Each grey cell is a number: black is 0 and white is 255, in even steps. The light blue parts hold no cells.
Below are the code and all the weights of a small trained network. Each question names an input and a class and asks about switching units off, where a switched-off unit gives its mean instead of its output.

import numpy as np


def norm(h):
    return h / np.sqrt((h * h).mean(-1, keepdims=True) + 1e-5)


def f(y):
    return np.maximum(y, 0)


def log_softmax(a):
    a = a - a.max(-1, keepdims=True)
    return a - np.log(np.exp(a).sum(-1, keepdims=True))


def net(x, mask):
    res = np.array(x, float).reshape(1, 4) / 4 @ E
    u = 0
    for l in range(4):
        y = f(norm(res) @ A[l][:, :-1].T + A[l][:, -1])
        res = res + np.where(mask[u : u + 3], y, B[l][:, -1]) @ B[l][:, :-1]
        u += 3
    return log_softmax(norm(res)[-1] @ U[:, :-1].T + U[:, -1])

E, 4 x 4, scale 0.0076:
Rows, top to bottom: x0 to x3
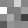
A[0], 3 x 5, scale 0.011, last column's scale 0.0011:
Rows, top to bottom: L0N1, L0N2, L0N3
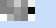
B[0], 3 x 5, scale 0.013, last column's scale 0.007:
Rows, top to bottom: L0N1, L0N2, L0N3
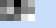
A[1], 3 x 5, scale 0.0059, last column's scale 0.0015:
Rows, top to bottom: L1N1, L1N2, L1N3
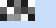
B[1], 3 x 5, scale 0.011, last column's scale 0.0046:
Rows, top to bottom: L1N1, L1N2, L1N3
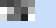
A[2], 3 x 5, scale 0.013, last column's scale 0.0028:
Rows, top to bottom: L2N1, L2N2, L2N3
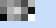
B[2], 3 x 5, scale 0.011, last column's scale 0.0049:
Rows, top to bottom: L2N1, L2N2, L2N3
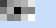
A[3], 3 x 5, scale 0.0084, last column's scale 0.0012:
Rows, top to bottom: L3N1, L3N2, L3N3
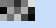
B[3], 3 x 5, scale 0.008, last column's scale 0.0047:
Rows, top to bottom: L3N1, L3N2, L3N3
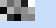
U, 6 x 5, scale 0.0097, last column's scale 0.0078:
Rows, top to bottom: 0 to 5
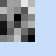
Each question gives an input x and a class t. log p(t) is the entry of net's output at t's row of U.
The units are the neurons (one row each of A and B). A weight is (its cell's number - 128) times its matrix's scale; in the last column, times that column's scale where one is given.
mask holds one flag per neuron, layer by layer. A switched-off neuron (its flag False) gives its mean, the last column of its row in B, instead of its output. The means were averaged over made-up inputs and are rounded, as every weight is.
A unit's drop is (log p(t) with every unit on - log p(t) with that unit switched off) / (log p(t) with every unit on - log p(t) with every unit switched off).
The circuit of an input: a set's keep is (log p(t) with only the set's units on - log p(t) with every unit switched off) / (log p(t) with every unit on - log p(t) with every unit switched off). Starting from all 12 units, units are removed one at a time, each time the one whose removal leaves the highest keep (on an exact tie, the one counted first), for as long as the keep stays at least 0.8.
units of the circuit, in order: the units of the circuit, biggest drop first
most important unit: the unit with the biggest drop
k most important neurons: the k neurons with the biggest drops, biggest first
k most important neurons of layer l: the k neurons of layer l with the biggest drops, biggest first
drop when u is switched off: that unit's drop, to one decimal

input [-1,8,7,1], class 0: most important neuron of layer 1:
L1N2
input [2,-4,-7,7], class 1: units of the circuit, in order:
L0N3, L1N3
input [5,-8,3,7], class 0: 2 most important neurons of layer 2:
L2N3, L2N1
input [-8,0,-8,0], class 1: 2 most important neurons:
L2N1, L0N1
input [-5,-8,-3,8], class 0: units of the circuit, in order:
L2N3, L0N1
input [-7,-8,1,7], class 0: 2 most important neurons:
L2N3, L0N1
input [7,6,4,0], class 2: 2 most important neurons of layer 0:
L0N1, L0N2
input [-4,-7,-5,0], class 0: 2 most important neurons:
L2N3, L0N3
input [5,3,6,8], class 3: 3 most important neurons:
L0N1, L0N3, L1N2
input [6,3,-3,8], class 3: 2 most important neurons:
L0N1, L1N2
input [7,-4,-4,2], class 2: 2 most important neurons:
L0N1, L1N3
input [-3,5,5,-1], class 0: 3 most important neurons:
L0N3, L0N1, L1N2
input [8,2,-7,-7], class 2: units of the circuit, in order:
L0N1, L2N3
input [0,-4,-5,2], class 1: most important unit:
L2N3
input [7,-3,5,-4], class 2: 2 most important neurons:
L0N1, L1N2
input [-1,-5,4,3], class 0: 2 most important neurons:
L2N1, L1N3
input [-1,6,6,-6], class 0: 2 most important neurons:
L0N3, L0N1
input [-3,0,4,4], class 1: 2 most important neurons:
L1N2, L0N1
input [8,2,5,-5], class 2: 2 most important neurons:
L0N1, L2N3
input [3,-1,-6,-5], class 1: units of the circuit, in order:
L0N3
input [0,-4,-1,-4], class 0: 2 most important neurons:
L0N3, L2N3
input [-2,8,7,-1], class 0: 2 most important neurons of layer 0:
L0N3, L0N1
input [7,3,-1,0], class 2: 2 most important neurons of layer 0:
L0N1, L0N2
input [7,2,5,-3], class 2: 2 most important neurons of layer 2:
L2N3, L2N1
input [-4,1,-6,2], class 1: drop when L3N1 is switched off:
0.1
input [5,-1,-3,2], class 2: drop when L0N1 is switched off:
0.3
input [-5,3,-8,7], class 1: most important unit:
L0N3
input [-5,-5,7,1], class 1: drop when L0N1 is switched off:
0.2
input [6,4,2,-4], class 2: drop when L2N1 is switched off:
0.2
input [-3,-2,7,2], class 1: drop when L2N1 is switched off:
-0.1
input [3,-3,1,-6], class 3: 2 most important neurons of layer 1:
L1N3, L1N2
